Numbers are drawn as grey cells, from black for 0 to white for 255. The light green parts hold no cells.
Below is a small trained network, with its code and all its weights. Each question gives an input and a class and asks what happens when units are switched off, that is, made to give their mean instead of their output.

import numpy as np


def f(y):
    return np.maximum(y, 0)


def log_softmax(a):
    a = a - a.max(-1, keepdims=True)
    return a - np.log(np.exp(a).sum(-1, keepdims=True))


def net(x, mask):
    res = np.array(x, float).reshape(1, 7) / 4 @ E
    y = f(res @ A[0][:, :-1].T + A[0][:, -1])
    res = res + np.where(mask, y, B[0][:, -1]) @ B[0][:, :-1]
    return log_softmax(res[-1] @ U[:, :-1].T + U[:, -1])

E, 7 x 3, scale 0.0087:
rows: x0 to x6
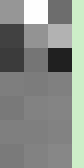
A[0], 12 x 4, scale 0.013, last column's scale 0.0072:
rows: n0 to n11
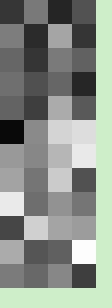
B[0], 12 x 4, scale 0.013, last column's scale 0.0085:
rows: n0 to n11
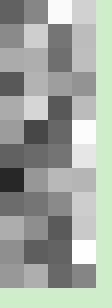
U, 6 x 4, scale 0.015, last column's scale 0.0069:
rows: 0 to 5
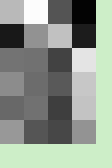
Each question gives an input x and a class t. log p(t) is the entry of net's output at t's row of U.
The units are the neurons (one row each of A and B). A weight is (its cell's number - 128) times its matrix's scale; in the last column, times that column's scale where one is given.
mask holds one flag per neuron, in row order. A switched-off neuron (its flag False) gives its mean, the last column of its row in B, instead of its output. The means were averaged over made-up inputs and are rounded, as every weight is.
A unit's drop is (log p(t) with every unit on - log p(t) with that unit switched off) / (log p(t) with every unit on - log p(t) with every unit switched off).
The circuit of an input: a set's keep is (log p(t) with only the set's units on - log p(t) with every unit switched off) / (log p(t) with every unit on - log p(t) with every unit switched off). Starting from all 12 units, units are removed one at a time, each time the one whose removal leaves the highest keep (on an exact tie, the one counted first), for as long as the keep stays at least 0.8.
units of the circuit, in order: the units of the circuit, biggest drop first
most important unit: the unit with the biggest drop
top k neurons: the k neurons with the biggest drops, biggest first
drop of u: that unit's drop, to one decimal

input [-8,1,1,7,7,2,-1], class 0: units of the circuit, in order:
n4, n1
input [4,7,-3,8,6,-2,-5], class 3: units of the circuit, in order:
n5
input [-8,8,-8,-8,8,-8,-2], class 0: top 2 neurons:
n4, n1
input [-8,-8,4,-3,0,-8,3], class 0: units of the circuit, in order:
n2, n1, n4
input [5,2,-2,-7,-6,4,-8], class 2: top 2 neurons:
n4, n1
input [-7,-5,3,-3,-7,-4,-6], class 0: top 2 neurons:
n2, n1
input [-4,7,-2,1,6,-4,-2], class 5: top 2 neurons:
n5, n0
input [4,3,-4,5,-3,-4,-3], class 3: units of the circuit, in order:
n4, n1
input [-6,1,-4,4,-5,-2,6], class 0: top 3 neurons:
n4, n1, n2
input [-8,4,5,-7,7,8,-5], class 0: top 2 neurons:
n4, n2
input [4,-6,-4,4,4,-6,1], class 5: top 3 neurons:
n0, n1, n4
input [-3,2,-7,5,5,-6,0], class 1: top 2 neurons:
n7, n9
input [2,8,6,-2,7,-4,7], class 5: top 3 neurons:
n5, n9, n7
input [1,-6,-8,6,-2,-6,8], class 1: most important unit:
n7
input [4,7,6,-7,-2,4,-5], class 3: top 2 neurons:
n9, n5
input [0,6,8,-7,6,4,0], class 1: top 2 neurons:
n0, n10
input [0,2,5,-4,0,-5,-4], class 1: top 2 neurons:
n0, n4
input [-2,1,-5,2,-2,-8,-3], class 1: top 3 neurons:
n7, n9, n2
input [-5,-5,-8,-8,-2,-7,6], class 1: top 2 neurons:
n7, n5
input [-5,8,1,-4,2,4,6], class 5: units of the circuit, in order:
n5
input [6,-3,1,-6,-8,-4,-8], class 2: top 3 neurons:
n4, n1, n2
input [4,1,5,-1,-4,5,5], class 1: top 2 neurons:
n0, n4
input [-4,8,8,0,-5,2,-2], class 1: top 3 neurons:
n0, n3, n10
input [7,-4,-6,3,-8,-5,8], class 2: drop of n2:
0.2
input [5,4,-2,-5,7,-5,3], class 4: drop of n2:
0.3
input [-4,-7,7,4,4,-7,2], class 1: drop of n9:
0.1
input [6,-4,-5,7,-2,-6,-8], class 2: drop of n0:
0.1
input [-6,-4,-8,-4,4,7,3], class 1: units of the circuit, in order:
n7
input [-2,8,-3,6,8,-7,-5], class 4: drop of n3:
0.0
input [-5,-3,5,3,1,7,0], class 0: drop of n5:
0.2
